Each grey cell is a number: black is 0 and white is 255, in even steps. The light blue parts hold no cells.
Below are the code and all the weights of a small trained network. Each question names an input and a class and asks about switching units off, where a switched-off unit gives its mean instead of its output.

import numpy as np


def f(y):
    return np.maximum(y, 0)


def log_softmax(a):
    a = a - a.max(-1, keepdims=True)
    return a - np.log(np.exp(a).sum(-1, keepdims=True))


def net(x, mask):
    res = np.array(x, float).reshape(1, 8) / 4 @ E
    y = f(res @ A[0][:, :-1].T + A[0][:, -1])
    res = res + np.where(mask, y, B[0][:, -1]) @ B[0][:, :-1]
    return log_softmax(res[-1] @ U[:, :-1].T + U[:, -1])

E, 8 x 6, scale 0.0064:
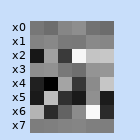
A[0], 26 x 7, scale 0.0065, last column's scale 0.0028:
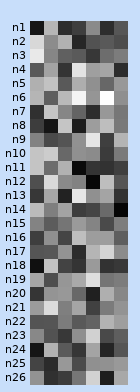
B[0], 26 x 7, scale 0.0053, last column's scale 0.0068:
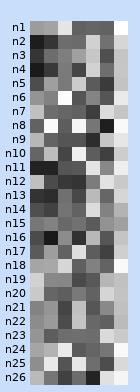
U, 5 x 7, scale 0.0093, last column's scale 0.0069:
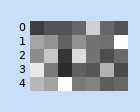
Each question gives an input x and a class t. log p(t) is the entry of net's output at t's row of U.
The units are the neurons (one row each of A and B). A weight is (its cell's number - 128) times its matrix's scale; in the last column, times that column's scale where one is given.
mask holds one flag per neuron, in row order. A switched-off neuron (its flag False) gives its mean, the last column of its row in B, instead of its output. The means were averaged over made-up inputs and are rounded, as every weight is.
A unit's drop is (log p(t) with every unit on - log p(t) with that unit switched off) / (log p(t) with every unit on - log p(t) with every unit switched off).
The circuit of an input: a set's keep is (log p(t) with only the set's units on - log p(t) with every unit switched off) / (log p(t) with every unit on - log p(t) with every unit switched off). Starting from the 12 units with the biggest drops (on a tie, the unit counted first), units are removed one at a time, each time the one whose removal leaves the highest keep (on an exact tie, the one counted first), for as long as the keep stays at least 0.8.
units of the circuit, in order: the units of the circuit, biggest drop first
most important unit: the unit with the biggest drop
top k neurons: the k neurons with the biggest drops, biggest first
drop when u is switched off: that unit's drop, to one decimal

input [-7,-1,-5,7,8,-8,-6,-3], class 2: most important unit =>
n8
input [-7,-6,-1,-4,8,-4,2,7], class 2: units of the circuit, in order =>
[n8, n25]
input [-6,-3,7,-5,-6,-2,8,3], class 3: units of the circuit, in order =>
[n9, n19]
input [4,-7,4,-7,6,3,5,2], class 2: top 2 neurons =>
[n8, n25]
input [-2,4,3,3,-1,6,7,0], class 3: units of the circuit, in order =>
[n26, n9]
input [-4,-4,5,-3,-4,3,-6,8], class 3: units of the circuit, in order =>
[n12, n7]
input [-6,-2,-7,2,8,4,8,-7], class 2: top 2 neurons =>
[n8, n25]
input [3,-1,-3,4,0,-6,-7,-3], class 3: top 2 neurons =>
[n12, n20]
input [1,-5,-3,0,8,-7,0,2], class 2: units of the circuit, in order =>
[n8, n25]
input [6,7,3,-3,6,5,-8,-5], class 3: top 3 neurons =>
[n12, n7, n20]
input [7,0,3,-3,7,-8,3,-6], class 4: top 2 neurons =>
[n6, n10]
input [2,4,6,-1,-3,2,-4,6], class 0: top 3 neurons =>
[n13, n4, n16]
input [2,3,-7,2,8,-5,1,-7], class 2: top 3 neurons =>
[n8, n25, n17]
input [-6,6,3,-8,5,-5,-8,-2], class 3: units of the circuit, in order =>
[n12]
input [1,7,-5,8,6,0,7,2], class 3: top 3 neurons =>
[n26, n9, n19]
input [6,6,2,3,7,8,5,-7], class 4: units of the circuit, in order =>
[n24, n1]
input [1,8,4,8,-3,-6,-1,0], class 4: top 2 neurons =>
[n6, n11]
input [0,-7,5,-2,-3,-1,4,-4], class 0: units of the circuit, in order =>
[n4, n13]
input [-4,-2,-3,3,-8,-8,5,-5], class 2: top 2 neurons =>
[n10, n5]
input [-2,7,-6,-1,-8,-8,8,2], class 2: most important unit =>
n10
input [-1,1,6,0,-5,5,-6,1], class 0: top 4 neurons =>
[n13, n4, n16, n26]
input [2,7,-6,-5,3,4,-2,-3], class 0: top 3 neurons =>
[n11, n2, n14]
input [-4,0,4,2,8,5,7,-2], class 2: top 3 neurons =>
[n8, n25, n17]
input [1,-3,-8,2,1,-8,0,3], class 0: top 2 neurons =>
[n11, n2]
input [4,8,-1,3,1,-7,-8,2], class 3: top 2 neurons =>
[n12, n20]
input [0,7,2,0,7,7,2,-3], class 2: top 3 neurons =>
[n8, n25, n17]
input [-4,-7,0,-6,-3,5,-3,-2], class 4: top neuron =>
[n1]
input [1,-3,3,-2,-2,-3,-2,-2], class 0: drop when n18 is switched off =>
0.2
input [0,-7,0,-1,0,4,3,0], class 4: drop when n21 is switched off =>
0.1
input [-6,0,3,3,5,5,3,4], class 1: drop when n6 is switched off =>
0.1
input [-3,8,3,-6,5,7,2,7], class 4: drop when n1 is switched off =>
0.2
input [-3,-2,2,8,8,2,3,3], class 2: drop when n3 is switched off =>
0.0
